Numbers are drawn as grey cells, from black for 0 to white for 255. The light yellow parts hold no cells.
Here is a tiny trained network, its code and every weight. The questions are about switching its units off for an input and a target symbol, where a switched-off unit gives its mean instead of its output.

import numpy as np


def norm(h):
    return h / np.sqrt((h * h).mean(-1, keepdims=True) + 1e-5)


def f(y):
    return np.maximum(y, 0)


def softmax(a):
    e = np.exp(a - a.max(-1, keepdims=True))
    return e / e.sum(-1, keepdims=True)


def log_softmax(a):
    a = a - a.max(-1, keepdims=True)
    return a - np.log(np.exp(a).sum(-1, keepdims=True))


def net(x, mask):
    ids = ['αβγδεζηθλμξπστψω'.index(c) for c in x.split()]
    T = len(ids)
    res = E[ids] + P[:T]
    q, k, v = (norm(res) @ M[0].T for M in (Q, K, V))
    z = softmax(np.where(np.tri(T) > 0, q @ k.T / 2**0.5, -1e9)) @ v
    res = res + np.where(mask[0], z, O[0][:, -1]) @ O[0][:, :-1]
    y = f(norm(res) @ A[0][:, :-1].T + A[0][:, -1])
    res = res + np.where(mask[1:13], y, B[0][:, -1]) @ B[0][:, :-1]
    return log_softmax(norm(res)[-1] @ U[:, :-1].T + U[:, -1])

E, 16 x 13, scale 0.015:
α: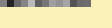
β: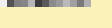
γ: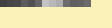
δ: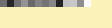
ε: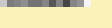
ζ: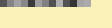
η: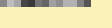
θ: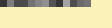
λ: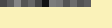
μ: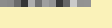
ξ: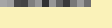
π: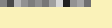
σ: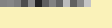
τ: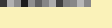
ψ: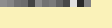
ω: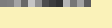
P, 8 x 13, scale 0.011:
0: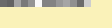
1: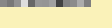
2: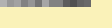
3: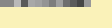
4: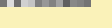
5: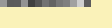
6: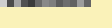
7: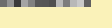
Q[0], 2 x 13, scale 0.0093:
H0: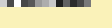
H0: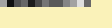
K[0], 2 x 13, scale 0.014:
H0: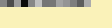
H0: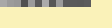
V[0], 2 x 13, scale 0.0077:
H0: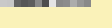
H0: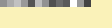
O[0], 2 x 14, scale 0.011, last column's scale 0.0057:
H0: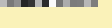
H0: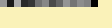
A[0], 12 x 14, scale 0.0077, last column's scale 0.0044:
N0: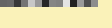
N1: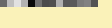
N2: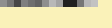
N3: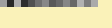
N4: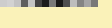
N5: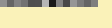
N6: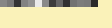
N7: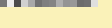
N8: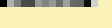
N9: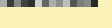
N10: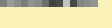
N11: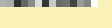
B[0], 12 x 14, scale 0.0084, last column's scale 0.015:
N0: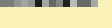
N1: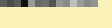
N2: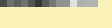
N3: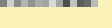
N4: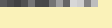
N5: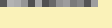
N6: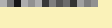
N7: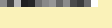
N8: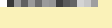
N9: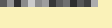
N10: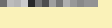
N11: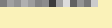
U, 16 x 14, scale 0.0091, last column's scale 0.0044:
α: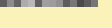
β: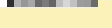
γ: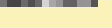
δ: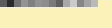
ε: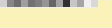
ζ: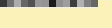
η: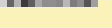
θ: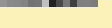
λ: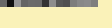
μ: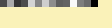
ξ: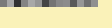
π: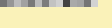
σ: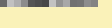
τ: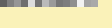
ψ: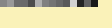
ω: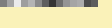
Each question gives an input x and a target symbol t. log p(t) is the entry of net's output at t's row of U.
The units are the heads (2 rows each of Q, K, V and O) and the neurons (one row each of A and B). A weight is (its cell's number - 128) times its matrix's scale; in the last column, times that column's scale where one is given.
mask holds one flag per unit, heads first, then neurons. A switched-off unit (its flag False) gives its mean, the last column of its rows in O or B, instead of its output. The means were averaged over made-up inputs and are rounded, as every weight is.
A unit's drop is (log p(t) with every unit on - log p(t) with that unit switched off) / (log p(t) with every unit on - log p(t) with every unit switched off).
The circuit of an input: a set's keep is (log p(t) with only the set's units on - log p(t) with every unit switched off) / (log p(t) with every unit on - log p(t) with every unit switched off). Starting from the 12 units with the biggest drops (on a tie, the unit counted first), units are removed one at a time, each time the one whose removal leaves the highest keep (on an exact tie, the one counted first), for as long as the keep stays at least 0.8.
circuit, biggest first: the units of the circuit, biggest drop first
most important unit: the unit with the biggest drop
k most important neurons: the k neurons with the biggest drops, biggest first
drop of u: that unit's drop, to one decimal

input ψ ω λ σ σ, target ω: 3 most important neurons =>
N7, N5, N2
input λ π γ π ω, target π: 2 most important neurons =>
N3, N11
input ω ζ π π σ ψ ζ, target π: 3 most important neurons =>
N3, N7, N5
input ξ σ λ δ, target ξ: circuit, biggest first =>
H0, N9, N7
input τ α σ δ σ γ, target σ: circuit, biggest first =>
H0, N7
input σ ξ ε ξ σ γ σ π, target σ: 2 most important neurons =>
N7, N3
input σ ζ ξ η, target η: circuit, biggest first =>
N8
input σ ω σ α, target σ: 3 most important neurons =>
N7, N9, N2
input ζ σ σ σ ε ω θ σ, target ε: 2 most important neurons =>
N7, N0
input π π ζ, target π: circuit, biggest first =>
H0, N3, N7
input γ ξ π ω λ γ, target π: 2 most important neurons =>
N3, N5
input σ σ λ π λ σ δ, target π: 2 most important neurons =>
N3, N7
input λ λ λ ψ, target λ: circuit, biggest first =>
N3, N4
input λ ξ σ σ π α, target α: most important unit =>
N0
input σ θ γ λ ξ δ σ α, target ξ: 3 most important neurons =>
N9, N7, N11
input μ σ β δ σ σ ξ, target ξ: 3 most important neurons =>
N9, N11, N7
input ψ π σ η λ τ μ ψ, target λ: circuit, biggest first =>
N3, N7
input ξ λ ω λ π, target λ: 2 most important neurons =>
N3, N11
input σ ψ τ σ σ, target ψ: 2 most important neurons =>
N3, N9
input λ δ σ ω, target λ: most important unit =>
N11
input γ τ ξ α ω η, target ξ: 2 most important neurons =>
N9, N7
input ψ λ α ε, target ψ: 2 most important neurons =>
N3, N9
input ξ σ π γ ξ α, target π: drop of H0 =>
0.8
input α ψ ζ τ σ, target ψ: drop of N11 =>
0.2
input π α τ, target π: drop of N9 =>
0.1
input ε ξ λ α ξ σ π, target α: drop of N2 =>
0.0
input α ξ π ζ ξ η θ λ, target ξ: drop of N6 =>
-0.1
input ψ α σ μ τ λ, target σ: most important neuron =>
N11
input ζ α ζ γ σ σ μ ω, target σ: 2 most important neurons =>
N7, N9
